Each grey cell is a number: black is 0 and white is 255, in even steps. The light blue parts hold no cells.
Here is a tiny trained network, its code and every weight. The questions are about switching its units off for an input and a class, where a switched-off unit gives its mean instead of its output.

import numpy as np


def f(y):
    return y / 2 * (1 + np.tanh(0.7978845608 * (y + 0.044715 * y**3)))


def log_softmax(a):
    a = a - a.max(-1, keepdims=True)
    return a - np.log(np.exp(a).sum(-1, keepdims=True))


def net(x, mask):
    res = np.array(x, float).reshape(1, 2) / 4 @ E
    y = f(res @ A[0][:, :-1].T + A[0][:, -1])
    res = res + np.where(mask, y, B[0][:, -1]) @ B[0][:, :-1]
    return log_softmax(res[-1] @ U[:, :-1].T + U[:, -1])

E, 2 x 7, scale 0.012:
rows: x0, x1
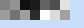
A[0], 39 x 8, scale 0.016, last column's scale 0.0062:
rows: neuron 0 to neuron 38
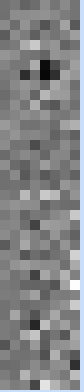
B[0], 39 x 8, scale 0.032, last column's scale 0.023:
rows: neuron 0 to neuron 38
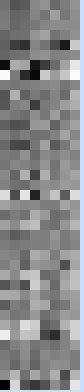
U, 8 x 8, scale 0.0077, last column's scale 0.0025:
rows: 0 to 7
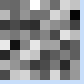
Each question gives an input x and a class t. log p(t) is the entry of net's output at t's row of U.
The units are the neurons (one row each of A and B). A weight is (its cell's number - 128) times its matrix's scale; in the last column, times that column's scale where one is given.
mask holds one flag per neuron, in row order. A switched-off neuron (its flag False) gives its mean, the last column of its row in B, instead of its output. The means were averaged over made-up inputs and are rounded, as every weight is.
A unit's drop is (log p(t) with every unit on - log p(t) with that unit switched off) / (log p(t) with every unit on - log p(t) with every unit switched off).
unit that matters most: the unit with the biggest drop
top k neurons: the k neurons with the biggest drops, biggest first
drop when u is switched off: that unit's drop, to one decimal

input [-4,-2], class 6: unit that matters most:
neuron 32
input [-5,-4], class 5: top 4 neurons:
(neuron 7; neuron 19; neuron 6; neuron 33)
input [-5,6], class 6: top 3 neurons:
(neuron 19; neuron 4; neuron 6)
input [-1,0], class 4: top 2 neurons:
(neuron 6; neuron 38)
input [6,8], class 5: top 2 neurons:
(neuron 38; neuron 7)
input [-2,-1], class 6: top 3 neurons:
(neuron 32; neuron 28; neuron 27)
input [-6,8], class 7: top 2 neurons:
(neuron 7; neuron 38)
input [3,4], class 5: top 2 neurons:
(neuron 7; neuron 38)
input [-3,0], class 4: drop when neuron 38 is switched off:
0.7
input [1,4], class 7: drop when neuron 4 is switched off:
0.2
